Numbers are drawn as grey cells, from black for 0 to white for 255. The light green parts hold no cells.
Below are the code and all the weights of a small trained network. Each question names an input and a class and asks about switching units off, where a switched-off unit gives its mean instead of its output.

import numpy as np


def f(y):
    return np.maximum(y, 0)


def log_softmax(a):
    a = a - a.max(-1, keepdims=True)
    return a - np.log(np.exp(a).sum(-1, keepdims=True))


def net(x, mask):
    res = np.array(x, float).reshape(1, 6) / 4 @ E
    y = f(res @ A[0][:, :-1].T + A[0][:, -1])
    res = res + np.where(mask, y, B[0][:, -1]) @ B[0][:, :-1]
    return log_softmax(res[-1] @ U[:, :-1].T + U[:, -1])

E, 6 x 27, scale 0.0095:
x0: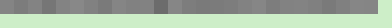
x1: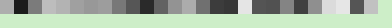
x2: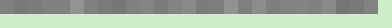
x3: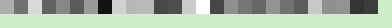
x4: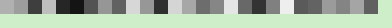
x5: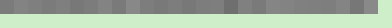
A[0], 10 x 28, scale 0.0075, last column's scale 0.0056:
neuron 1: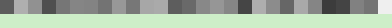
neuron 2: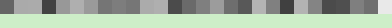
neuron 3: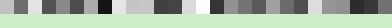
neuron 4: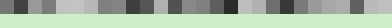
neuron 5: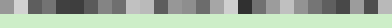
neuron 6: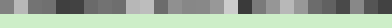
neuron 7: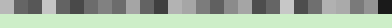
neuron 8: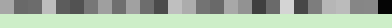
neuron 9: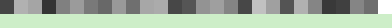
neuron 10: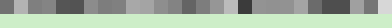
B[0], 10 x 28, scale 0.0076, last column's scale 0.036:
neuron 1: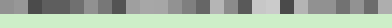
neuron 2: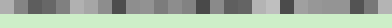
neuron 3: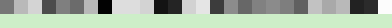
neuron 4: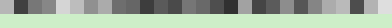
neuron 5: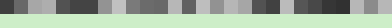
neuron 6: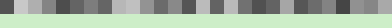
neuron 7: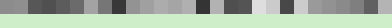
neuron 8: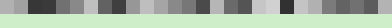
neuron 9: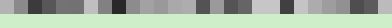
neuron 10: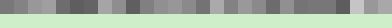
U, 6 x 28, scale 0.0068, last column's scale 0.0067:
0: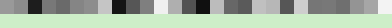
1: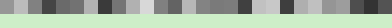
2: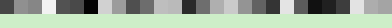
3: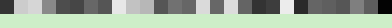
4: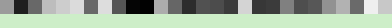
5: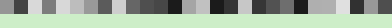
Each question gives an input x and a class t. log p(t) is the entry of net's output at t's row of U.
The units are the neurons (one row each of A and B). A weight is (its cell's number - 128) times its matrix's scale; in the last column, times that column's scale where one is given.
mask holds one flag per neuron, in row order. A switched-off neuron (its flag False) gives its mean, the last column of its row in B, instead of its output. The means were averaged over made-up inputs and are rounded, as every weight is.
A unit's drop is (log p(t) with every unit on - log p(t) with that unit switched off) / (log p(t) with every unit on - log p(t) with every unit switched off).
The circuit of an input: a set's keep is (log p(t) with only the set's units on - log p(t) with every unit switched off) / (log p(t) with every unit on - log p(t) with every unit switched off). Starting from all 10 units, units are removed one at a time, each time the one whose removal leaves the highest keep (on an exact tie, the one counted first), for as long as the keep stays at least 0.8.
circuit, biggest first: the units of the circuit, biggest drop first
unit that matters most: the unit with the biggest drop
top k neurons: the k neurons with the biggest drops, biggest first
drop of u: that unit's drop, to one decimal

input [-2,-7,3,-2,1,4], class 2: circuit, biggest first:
(neuron 5; neuron 3)
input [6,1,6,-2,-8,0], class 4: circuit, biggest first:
(neuron 4; neuron 3)
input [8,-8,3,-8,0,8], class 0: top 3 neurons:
(neuron 9; neuron 3; neuron 1)
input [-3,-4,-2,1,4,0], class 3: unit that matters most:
neuron 6
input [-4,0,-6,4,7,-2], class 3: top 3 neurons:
(neuron 5; neuron 6; neuron 9)
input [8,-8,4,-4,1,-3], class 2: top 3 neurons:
(neuron 5; neuron 3; neuron 6)
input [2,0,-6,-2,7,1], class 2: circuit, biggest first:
(neuron 3; neuron 5)
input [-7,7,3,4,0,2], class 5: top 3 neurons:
(neuron 4; neuron 9; neuron 1)
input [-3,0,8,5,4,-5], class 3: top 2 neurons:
(neuron 5; neuron 9)
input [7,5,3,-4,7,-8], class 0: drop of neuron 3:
1.0
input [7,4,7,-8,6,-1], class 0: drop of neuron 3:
1.1
